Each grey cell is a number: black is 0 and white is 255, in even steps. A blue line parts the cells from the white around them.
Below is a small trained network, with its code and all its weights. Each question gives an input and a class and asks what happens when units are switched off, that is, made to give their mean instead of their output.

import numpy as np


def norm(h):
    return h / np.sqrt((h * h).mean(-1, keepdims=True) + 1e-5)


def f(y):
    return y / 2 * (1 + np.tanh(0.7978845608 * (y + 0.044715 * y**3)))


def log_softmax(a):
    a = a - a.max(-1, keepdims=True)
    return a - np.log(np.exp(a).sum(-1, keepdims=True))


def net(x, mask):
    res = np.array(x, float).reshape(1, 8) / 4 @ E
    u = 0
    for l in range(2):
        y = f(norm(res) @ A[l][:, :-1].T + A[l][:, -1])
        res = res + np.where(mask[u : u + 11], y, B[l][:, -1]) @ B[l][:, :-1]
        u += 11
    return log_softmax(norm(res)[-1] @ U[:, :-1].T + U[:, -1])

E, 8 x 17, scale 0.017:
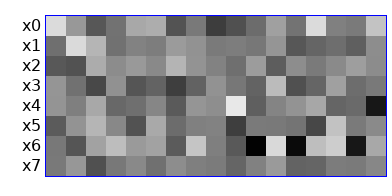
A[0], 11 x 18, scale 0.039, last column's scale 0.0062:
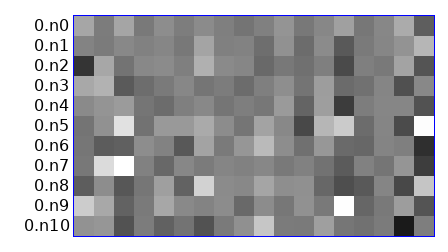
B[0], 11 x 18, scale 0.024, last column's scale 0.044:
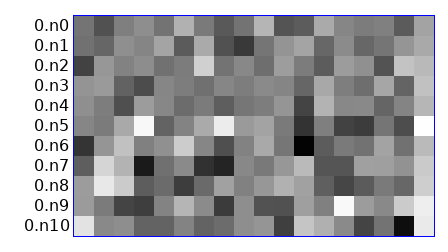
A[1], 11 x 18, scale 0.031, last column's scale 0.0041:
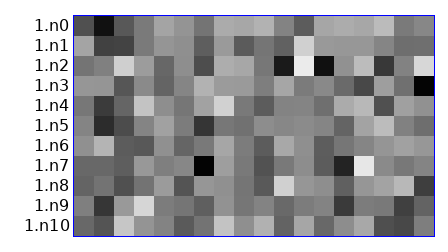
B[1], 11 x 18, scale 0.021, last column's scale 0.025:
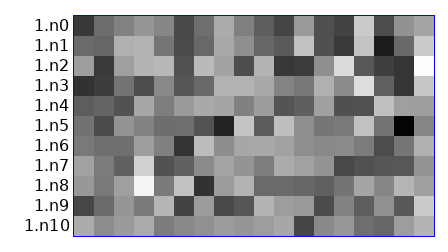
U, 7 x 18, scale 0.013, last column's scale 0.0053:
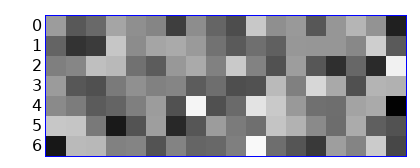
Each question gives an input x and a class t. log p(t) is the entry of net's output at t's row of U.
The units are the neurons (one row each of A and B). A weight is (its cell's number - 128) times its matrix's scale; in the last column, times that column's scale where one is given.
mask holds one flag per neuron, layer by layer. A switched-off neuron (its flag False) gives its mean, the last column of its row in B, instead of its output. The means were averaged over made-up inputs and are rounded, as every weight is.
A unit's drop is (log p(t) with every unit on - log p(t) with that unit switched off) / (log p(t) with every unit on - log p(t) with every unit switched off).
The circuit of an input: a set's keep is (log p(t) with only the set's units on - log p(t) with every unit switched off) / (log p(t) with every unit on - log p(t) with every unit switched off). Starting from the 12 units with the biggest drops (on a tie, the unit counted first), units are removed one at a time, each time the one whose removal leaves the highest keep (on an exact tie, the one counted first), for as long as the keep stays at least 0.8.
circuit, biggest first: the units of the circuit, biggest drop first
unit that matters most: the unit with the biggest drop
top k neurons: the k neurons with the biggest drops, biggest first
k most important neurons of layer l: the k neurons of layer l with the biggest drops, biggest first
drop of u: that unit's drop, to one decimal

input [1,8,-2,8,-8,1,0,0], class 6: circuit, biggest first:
(0.n10, 0.n5)
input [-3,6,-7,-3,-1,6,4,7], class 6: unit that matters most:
0.n7
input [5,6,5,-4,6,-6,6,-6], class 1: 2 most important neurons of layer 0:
(0.n9, 0.n5)
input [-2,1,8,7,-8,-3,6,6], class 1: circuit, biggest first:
(0.n10, 0.n8)
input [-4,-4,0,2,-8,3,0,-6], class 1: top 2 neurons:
(0.n7, 0.n8)
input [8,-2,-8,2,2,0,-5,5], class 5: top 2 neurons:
(0.n3, 0.n10)
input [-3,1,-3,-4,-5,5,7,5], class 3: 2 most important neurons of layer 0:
(0.n5, 0.n2)
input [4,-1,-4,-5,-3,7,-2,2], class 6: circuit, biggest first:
(0.n10, 1.n2)
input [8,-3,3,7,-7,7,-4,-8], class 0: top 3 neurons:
(0.n5, 0.n9, 0.n2)
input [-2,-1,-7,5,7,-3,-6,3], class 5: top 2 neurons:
(0.n5, 0.n10)
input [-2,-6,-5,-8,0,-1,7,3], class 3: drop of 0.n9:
0.2
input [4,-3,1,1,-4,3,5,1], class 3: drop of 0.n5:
0.5
